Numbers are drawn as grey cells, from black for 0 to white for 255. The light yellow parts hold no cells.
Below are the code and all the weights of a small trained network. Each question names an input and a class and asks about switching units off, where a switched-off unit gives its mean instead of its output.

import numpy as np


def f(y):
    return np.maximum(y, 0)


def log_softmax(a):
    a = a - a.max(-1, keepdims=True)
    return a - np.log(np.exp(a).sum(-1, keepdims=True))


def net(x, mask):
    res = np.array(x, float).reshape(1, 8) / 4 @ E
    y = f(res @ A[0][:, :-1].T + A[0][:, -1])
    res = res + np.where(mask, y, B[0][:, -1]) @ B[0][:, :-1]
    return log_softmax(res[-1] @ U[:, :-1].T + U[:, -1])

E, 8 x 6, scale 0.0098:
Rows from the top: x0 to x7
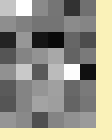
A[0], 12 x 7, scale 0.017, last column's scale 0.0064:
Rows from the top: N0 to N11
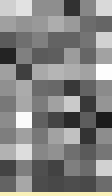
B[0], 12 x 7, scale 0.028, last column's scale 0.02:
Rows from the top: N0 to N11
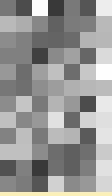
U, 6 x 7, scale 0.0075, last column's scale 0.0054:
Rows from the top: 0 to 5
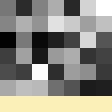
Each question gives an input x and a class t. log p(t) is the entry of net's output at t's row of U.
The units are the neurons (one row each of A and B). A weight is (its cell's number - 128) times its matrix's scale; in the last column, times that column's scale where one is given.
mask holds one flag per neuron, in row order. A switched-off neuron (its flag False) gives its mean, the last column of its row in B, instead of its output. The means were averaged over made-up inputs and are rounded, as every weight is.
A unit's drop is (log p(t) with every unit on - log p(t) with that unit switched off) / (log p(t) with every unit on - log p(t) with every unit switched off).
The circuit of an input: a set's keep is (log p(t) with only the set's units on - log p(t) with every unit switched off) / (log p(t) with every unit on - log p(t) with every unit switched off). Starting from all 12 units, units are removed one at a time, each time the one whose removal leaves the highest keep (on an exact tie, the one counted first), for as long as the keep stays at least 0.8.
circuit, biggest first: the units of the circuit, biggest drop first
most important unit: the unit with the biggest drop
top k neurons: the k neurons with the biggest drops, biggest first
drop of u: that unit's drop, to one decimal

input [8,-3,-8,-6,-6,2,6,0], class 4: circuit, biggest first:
(N0)
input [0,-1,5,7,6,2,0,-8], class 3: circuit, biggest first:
(N4; N3)
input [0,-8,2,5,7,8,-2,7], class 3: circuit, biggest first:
(N4; N7)
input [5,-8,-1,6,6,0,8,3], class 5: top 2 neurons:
(N0; N9)
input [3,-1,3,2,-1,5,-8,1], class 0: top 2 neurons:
(N8; N6)
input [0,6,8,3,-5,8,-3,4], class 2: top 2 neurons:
(N10; N4)
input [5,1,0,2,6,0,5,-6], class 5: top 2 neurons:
(N9; N0)
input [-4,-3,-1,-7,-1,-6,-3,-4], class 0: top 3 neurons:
(N8; N6; N0)
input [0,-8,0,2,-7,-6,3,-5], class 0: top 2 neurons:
(N0; N10)
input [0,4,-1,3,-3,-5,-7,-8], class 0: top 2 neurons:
(N0; N8)
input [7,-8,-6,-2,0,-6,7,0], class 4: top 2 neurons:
(N0; N6)
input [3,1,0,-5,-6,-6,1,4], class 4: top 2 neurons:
(N0; N4)
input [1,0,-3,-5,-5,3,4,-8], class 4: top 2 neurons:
(N7; N11)
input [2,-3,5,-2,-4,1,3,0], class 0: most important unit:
N7
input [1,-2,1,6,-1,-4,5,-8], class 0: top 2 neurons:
(N8; N6)
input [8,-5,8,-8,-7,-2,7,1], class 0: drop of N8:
0.0
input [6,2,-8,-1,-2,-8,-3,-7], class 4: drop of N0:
0.3
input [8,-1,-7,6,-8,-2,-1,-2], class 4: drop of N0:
0.4
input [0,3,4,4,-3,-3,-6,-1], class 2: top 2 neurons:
(N4; N10)
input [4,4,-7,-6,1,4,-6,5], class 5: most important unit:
N9
